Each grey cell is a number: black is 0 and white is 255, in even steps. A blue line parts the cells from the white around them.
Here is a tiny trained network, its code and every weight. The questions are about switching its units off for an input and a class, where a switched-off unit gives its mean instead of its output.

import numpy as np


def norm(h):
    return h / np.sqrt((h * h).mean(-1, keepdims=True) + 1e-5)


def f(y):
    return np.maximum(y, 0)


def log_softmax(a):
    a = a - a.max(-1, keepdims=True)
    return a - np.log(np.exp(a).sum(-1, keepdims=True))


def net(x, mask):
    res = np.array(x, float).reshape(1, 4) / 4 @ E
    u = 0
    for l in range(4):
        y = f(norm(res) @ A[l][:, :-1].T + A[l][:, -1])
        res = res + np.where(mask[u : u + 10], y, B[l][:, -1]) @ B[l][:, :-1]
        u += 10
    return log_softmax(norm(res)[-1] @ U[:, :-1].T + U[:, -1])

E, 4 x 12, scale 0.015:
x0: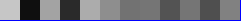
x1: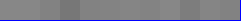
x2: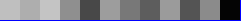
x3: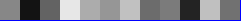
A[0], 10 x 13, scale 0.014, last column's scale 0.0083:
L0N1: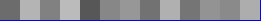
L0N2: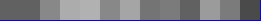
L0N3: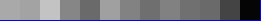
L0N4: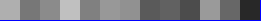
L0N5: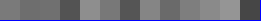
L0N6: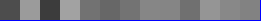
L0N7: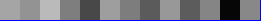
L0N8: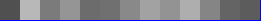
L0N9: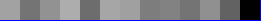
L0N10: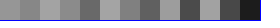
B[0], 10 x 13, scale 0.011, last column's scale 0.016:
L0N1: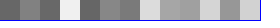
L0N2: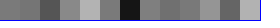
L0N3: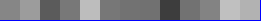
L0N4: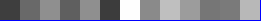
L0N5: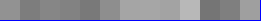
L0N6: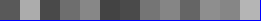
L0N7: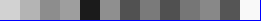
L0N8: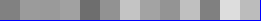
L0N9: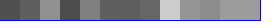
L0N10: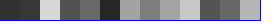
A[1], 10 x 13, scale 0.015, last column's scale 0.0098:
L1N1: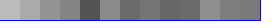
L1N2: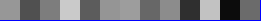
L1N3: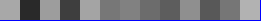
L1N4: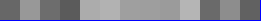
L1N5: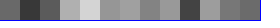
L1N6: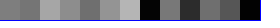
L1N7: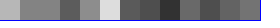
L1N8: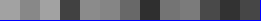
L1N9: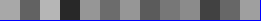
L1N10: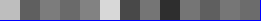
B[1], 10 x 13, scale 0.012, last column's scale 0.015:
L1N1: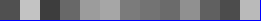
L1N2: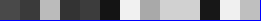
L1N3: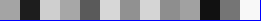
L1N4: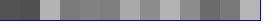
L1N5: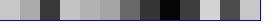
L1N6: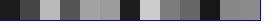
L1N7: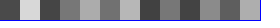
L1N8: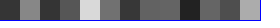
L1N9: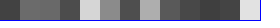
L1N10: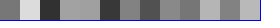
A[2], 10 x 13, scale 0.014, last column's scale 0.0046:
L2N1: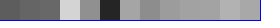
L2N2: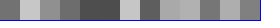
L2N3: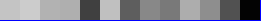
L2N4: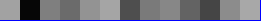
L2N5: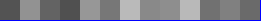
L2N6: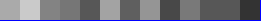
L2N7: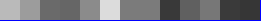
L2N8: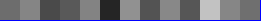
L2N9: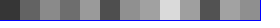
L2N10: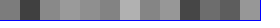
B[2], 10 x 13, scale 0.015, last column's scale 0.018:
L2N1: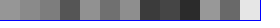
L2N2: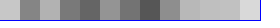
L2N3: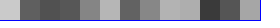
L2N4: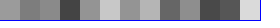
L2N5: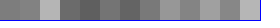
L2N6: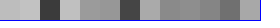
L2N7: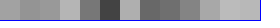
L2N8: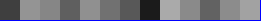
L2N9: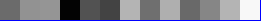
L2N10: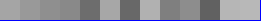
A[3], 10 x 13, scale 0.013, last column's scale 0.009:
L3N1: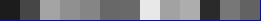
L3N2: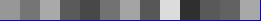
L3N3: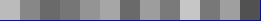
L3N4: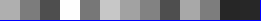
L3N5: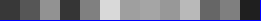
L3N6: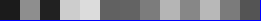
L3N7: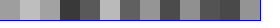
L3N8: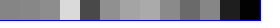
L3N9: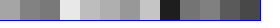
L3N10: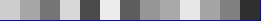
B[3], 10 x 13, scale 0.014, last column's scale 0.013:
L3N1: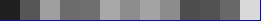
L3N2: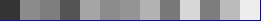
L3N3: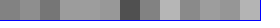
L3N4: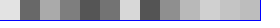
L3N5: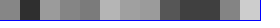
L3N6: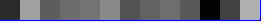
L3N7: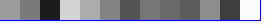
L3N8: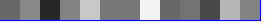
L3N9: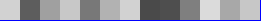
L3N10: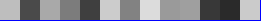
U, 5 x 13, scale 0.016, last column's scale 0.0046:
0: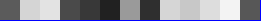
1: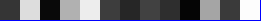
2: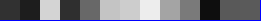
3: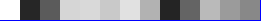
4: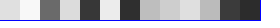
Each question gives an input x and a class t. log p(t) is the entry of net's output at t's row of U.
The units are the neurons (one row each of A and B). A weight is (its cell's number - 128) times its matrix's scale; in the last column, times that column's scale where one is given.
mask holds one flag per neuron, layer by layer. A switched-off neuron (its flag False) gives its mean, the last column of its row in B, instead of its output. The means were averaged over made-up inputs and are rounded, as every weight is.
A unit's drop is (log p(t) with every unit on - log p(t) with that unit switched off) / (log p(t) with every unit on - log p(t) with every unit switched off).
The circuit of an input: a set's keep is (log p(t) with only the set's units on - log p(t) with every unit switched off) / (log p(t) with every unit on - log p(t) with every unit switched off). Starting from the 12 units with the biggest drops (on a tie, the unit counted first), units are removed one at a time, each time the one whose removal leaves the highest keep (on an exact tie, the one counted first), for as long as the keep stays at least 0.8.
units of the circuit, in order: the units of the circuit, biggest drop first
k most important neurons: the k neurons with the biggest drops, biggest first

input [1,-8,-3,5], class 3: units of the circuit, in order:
L1N5
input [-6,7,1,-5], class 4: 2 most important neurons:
L1N2, L0N4
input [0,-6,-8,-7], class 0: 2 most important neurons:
L1N3, L0N10
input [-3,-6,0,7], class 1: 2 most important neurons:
L1N5, L0N7
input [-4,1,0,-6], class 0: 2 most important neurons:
L0N7, L1N5
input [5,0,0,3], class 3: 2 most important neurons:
L0N7, L1N5
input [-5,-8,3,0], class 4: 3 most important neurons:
L0N8, L0N7, L2N3
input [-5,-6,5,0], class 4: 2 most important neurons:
L0N7, L0N8
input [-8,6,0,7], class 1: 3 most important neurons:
L1N5, L0N7, L0N2
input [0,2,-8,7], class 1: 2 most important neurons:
L1N3, L0N6
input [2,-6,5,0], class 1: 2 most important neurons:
L0N7, L0N3
